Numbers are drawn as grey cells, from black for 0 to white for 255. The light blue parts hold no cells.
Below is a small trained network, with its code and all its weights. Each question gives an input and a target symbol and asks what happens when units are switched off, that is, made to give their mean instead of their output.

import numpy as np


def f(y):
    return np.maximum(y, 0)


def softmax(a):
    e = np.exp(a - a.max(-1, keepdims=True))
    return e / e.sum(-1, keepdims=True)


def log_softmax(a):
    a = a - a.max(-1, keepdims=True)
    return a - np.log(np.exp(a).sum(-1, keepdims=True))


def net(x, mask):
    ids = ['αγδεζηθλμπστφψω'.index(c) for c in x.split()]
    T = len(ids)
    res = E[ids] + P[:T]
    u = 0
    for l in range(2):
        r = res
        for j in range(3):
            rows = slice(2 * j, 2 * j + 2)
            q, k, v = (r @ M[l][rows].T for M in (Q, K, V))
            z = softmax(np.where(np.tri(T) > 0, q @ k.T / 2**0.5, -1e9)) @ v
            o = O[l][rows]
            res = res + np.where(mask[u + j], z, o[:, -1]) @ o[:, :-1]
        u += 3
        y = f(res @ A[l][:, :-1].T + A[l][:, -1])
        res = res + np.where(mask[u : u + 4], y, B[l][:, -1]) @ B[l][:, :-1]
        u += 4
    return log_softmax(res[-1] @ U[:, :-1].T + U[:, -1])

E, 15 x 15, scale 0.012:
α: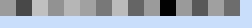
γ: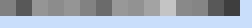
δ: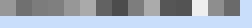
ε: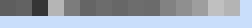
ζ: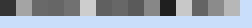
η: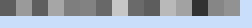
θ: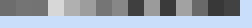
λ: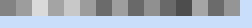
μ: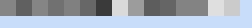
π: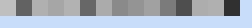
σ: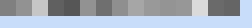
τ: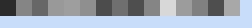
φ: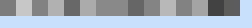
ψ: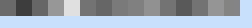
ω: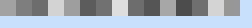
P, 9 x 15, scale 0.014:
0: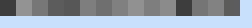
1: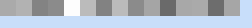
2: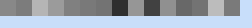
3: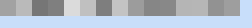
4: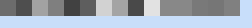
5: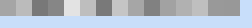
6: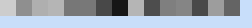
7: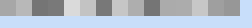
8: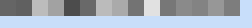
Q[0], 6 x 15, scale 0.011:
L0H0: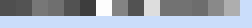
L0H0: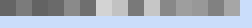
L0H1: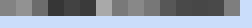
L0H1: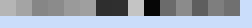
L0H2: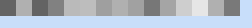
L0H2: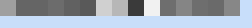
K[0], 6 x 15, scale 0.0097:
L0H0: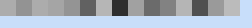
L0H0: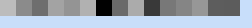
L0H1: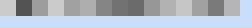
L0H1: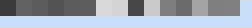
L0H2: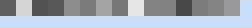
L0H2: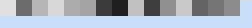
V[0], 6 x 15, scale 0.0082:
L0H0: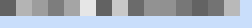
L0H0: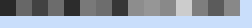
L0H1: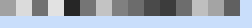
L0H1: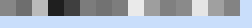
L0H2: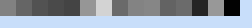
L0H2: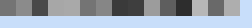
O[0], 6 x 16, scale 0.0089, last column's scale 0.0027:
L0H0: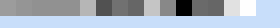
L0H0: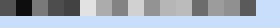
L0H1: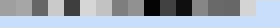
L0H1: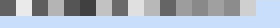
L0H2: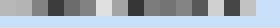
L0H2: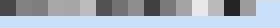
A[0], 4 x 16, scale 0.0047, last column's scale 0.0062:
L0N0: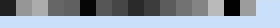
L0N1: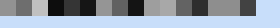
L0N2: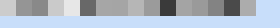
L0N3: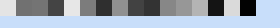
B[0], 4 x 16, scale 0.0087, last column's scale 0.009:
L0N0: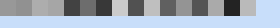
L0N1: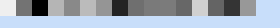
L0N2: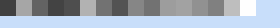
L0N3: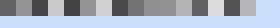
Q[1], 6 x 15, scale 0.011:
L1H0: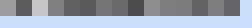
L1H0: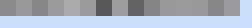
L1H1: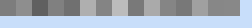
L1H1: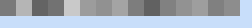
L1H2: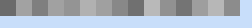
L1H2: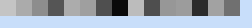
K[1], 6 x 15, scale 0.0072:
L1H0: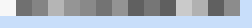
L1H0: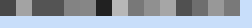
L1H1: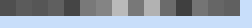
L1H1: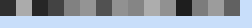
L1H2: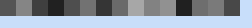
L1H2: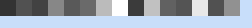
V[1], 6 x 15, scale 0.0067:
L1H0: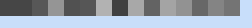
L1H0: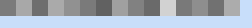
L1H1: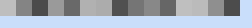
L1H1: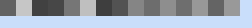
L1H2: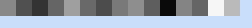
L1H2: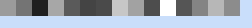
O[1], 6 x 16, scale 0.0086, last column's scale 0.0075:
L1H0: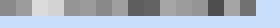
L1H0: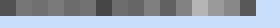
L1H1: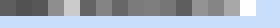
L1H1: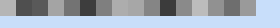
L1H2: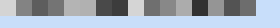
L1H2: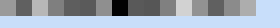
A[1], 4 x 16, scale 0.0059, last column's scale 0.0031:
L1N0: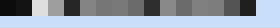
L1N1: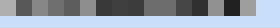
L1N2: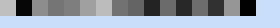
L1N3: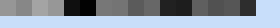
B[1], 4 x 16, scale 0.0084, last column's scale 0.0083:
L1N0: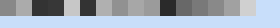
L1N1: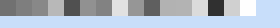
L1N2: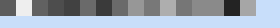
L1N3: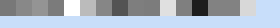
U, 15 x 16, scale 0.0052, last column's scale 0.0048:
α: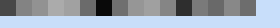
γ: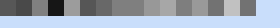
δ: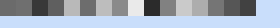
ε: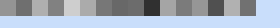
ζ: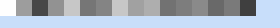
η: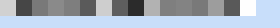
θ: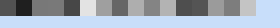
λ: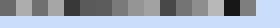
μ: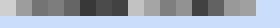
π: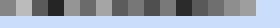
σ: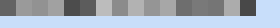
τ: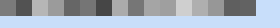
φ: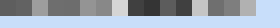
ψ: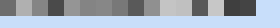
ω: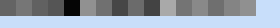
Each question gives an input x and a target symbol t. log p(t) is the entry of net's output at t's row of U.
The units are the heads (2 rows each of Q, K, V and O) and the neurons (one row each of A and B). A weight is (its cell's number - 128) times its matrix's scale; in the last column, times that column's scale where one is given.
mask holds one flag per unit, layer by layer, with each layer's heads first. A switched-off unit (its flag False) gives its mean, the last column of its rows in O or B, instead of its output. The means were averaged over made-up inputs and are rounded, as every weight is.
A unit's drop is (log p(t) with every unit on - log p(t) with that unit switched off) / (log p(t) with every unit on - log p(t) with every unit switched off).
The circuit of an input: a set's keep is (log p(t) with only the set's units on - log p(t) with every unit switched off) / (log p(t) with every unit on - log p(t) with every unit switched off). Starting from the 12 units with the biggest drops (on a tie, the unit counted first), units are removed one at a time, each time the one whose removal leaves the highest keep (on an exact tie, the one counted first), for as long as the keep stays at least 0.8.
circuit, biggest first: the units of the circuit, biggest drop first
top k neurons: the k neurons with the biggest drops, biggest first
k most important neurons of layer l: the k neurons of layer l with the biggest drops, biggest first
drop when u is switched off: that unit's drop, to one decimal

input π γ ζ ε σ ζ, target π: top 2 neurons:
[L0N0, L1N1]
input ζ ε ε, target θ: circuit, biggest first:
[L0H0]
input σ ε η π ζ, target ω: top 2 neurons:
[L1N2, L0N1]
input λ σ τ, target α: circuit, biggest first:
[L0H0, L0H2]
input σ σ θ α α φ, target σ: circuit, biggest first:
[L0H1, L1H2]
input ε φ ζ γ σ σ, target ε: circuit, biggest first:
[L0H0, L1H0]
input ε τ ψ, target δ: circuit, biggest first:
[L0H0, L1N0, L0H2]
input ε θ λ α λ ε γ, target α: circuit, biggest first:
[L0H0, L1H2, L0H2]
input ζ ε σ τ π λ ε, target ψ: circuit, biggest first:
[L1N3, L0H0, L0N0]
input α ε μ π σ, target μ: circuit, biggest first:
[L1H2, L0H2]
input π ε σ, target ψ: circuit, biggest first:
[L1N3, L0N0, L0H0]
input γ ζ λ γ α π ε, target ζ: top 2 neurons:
[L0N1, L1N1]
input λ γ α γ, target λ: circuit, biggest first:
[L0H0, L1H1, L1H0, L0N3]
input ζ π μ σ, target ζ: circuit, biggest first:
[L1H2, L1H1]
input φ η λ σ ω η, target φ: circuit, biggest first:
[L1H2, L0H1]
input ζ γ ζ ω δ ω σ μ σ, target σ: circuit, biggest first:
[L0H1, L0H2]
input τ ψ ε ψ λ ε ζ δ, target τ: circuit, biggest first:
[L0H1, L1H1, L1H0]
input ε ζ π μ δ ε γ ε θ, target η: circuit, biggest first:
[L0H2, L0N1, L0H1]
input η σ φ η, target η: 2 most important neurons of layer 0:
[L0N3, L0N1]
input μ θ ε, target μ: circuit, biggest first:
[L0H1, L1H2]
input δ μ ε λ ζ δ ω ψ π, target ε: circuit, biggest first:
[L0H0, L1N3, L0H1]
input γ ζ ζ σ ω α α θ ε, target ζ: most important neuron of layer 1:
[L1N1]
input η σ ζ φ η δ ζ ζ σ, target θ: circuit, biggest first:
[L1H2, L0H0]
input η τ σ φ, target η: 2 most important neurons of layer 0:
[L0N3, L0N1]
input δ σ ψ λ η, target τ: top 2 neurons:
[L1N1, L0N0]
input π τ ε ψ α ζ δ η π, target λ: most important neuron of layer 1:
[L1N3]
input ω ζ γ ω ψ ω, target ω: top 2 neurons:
[L0N2, L0N3]
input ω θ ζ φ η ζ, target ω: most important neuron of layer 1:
[L1N1]
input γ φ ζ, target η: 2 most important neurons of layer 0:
[L0N1, L0N2]
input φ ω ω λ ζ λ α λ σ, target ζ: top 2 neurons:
[L0N1, L1N1]
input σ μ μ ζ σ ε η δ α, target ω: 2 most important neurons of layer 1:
[L1N2, L1N1]
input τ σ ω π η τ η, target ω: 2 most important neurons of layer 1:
[L1N2, L1N1]
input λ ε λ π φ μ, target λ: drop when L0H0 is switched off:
0.4
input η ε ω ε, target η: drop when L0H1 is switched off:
0.3
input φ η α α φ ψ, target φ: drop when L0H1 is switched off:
0.1
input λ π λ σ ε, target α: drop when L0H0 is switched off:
0.3
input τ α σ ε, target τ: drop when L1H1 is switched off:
0.3
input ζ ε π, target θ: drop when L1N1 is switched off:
0.0
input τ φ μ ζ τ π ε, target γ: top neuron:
[L1N0]
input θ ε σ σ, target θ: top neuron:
[L0N3]
